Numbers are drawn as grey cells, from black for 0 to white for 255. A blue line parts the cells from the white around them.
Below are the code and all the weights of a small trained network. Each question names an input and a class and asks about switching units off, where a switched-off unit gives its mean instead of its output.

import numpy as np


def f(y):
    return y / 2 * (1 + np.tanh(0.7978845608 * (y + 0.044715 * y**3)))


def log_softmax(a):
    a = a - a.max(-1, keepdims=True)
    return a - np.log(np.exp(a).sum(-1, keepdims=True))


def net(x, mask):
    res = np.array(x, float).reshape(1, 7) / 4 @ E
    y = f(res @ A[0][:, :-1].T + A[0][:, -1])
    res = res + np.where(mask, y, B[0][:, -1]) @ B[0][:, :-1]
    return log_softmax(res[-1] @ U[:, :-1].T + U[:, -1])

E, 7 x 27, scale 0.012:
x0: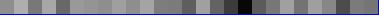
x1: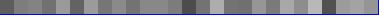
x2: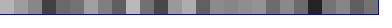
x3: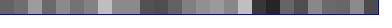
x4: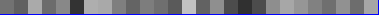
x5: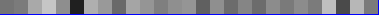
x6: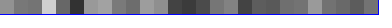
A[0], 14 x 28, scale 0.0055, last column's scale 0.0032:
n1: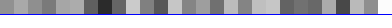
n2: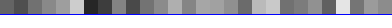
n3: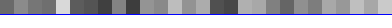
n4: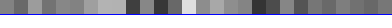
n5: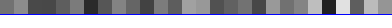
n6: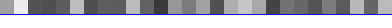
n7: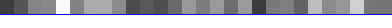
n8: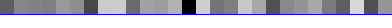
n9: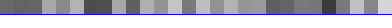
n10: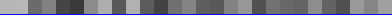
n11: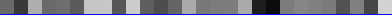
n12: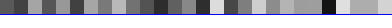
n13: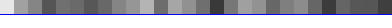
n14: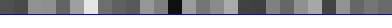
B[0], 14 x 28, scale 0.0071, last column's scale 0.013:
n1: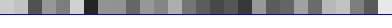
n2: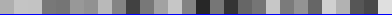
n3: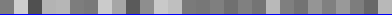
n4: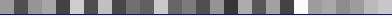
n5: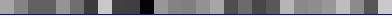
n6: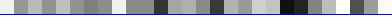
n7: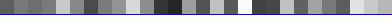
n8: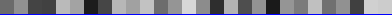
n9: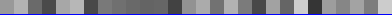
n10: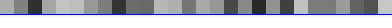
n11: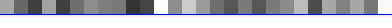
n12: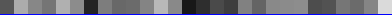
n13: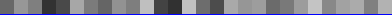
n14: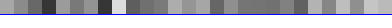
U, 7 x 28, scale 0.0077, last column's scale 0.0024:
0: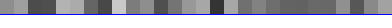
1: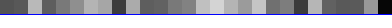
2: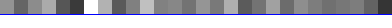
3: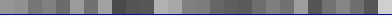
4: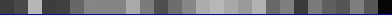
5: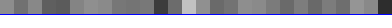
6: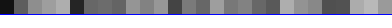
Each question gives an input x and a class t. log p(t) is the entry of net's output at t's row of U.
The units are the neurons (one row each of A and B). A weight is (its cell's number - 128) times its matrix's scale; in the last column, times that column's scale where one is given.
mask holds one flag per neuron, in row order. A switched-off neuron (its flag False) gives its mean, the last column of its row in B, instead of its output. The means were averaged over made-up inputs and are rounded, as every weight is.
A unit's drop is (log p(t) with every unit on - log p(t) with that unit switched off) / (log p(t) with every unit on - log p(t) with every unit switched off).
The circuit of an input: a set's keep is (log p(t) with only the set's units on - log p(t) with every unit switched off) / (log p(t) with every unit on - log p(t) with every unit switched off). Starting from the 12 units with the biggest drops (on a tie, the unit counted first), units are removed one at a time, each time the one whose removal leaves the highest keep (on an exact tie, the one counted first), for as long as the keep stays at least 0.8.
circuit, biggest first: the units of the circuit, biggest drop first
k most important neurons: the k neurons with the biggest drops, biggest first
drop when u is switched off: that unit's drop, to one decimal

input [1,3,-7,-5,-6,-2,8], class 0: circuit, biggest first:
(n8)
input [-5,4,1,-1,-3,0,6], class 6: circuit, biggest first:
(n6, n1, n2)
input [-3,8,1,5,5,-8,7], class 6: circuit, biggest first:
(n7, n6)
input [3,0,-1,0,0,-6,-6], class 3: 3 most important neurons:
(n2, n5, n14)
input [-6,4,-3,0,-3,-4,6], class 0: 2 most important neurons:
(n8, n11)
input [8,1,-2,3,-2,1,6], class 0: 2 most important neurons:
(n8, n14)
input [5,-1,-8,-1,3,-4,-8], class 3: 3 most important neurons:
(n2, n5, n6)
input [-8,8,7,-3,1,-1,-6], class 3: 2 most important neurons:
(n2, n12)
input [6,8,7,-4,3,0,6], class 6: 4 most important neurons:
(n6, n1, n2, n11)
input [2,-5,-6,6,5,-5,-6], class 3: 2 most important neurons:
(n5, n4)
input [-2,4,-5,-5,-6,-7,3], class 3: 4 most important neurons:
(n2, n5, n6, n14)
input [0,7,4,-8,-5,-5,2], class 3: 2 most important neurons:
(n2, n8)
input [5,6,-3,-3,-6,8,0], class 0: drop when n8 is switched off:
0.3
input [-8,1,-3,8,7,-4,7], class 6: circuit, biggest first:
(n7)
